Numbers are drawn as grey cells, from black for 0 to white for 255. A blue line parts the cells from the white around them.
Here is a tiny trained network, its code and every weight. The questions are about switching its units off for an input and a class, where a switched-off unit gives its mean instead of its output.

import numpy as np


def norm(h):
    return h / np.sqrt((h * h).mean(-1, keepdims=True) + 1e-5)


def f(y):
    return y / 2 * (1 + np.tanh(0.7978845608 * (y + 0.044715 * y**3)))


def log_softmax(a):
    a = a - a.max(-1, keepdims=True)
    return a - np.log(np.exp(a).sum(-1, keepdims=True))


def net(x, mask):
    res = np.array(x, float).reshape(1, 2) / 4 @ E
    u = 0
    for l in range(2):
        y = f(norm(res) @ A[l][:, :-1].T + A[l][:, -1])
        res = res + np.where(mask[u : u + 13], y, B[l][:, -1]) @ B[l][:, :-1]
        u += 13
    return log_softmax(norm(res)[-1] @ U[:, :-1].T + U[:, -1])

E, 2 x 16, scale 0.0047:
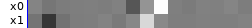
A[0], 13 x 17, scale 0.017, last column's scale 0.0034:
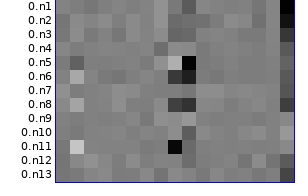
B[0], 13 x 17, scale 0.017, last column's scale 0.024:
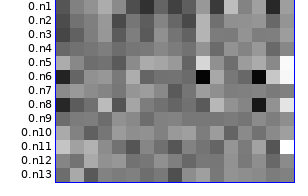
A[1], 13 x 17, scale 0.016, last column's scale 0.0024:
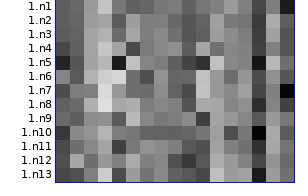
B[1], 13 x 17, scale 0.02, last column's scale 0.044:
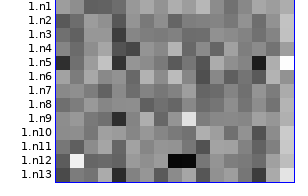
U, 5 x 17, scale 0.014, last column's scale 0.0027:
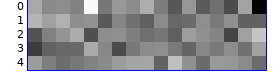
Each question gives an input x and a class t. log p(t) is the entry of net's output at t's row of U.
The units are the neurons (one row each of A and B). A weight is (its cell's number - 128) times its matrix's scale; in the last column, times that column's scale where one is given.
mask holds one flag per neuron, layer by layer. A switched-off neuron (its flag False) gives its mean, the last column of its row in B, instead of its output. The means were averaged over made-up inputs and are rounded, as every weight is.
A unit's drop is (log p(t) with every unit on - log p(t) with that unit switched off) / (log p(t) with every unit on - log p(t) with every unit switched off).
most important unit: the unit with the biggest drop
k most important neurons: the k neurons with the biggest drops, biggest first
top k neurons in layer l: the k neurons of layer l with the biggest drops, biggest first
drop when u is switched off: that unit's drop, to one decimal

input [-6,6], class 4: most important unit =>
0.n5
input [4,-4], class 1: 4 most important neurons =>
[0.n6, 0.n8, 1.n5, 1.n13]
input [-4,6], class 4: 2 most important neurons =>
[0.n6, 1.n5]
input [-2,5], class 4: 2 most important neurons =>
[0.n6, 1.n5]
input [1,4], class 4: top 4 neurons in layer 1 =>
[1.n5, 1.n13, 1.n8, 1.n11]
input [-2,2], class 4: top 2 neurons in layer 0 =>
[0.n5, 0.n6]
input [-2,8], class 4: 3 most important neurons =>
[0.n6, 0.n8, 1.n5]
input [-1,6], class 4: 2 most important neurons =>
[0.n6, 0.n8]
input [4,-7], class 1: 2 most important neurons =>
[0.n11, 0.n6]
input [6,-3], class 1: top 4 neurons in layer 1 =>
[1.n5, 1.n13, 1.n11, 1.n2]
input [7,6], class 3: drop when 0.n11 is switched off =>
0.7
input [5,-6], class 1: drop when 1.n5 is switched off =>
0.5
